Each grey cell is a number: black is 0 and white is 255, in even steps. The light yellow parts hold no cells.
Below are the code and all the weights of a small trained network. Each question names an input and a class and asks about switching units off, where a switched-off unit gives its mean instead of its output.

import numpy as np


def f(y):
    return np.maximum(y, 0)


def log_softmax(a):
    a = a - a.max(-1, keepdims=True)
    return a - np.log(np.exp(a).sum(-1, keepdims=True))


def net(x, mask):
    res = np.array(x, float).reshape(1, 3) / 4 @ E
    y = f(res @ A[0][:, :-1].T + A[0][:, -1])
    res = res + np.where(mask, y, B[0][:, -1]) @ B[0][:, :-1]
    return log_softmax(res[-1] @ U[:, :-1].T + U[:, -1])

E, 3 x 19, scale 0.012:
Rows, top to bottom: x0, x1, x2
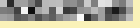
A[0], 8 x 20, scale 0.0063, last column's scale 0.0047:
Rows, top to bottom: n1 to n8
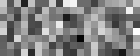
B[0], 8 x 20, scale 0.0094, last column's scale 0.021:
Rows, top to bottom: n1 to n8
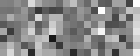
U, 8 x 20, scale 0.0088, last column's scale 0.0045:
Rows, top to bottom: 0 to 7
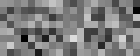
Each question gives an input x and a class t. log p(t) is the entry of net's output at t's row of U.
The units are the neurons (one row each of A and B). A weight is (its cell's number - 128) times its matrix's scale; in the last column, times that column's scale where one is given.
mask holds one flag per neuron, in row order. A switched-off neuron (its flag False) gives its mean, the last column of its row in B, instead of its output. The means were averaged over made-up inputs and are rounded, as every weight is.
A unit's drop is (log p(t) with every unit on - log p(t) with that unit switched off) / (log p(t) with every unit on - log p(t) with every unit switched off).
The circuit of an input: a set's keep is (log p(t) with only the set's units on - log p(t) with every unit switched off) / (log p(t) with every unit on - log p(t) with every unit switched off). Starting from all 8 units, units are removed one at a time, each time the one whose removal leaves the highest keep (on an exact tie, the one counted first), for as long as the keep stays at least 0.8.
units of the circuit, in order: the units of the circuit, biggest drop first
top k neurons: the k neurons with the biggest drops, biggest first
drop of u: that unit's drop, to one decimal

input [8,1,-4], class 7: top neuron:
[n4]
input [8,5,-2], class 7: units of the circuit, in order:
[n2; n4]
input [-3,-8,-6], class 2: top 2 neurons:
[n6; n5]
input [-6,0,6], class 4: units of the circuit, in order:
[n1; n3]
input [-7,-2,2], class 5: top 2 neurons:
[n8; n6]
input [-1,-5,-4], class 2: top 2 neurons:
[n6; n5]
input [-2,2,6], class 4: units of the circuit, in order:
[n5; n2; n3]
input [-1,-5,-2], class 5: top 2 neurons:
[n1; n8]
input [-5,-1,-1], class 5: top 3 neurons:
[n8; n6; n3]
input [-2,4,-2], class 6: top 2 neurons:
[n5; n7]
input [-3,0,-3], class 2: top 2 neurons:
[n8; n5]
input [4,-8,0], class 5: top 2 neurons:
[n1; n8]
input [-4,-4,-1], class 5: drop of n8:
0.3
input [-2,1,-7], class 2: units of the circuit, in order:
[n6]
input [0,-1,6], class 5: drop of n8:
0.4
